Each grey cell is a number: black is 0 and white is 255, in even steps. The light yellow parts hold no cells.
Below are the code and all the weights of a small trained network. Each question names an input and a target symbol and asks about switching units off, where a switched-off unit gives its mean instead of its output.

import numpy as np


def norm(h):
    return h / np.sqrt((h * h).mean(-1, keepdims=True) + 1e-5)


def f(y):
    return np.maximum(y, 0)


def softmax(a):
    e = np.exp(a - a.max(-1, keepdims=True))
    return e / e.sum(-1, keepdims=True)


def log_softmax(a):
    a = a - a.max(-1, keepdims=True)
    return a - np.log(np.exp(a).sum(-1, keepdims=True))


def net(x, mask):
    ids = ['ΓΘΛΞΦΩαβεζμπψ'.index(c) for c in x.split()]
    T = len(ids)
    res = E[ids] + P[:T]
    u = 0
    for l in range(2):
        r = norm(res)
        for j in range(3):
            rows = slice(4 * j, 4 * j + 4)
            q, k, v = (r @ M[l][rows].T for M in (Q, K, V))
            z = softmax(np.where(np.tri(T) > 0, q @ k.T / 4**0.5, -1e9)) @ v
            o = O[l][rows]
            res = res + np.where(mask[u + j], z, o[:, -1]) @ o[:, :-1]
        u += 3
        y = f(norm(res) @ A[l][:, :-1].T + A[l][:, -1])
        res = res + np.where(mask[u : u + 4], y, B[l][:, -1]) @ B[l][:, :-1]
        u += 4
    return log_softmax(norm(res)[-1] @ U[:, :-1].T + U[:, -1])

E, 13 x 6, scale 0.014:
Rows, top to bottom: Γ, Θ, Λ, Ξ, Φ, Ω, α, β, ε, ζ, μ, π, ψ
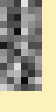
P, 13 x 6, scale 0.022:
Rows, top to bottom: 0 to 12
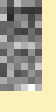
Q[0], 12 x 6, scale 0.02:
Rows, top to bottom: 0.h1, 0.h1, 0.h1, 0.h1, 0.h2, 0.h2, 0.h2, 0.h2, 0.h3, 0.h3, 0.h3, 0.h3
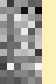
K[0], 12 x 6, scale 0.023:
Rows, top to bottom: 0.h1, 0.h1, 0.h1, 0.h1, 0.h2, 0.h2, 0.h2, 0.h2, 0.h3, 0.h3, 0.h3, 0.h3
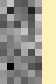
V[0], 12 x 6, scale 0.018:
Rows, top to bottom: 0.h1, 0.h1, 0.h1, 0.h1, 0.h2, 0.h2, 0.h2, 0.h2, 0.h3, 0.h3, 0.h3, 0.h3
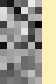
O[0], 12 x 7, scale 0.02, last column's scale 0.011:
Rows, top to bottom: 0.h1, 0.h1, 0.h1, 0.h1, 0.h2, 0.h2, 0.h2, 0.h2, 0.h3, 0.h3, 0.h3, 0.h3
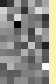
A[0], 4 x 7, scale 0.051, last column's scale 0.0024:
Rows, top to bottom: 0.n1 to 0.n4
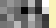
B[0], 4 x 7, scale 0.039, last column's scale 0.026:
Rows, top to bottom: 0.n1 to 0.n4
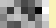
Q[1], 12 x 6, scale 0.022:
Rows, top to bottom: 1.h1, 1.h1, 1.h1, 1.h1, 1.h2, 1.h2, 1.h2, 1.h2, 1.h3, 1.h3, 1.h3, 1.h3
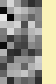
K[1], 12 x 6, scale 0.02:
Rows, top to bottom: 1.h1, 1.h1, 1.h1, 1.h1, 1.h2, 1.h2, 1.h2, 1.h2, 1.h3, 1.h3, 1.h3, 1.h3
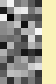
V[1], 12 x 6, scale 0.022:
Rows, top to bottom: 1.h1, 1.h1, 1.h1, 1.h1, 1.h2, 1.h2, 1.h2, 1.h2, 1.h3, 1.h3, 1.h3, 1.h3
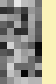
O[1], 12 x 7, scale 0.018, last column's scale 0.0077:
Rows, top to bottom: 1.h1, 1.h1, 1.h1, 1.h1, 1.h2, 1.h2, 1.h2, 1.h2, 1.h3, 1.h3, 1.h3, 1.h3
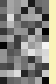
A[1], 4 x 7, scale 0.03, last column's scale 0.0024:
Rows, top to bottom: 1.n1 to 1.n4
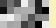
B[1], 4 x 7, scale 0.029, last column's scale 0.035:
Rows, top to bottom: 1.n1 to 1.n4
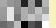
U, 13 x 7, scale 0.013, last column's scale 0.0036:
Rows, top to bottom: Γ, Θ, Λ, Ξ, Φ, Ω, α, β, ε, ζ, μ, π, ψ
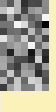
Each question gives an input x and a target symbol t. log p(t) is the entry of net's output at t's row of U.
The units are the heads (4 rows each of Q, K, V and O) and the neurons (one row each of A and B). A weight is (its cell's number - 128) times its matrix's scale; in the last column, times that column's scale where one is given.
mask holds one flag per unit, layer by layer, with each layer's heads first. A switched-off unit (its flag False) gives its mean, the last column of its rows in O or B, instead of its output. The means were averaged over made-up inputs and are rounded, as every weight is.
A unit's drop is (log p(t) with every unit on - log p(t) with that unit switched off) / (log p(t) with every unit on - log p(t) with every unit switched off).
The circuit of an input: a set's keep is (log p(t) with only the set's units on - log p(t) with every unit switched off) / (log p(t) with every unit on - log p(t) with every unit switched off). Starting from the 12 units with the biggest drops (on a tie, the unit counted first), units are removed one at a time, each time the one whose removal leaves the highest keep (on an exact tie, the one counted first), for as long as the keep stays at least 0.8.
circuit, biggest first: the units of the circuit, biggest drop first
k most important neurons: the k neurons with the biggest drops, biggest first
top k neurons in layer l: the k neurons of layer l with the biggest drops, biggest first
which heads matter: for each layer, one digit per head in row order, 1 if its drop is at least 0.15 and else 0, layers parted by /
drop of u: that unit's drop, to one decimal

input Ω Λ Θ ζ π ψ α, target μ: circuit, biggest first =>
0.h1, 0.n2
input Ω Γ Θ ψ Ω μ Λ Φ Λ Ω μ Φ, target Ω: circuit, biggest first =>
0.n2, 0.h1, 1.h1
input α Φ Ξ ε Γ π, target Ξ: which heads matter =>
110 / 100
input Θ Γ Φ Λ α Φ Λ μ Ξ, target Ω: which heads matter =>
100 / 101
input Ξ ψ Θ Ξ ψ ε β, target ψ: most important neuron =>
0.n2
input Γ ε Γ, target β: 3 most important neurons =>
0.n1, 0.n2, 1.n3
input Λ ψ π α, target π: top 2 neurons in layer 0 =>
0.n2, 0.n1
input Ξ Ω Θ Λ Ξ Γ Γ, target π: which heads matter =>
100 / 011
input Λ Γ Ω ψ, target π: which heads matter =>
100 / 011
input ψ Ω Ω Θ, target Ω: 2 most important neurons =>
0.n1, 0.n2
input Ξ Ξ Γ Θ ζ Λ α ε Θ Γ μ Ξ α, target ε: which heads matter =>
110 / 011
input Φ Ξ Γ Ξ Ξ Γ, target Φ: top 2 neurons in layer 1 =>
1.n3, 1.n1
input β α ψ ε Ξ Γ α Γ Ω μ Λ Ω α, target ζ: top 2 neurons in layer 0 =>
0.n2, 0.n1
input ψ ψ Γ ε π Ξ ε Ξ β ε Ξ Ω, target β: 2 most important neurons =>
0.n2, 1.n3
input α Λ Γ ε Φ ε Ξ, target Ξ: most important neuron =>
0.n2
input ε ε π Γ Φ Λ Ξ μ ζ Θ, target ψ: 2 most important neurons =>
0.n2, 0.n1
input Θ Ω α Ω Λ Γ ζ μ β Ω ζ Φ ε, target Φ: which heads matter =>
110 / 101
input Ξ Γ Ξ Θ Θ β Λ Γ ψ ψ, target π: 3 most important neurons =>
0.n2, 0.n1, 1.n4
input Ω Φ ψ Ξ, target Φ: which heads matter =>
110 / 101
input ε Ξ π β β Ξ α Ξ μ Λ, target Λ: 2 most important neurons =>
0.n2, 1.n4
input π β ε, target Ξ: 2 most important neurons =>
0.n2, 1.n4
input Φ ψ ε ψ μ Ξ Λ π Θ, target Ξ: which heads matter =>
110 / 000
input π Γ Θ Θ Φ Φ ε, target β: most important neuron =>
0.n1
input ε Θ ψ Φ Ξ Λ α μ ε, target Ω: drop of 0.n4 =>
0.0
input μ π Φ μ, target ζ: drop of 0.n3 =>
0.2
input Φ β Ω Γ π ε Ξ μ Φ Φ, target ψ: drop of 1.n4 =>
0.2
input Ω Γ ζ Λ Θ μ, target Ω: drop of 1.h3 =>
0.1
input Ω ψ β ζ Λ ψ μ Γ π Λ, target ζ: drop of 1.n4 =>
0.2
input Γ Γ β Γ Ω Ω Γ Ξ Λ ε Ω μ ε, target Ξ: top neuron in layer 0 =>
0.n1
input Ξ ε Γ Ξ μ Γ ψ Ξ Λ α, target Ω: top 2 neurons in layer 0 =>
0.n2, 0.n1
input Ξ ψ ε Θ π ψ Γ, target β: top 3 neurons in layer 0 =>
0.n1, 0.n2, 0.n4
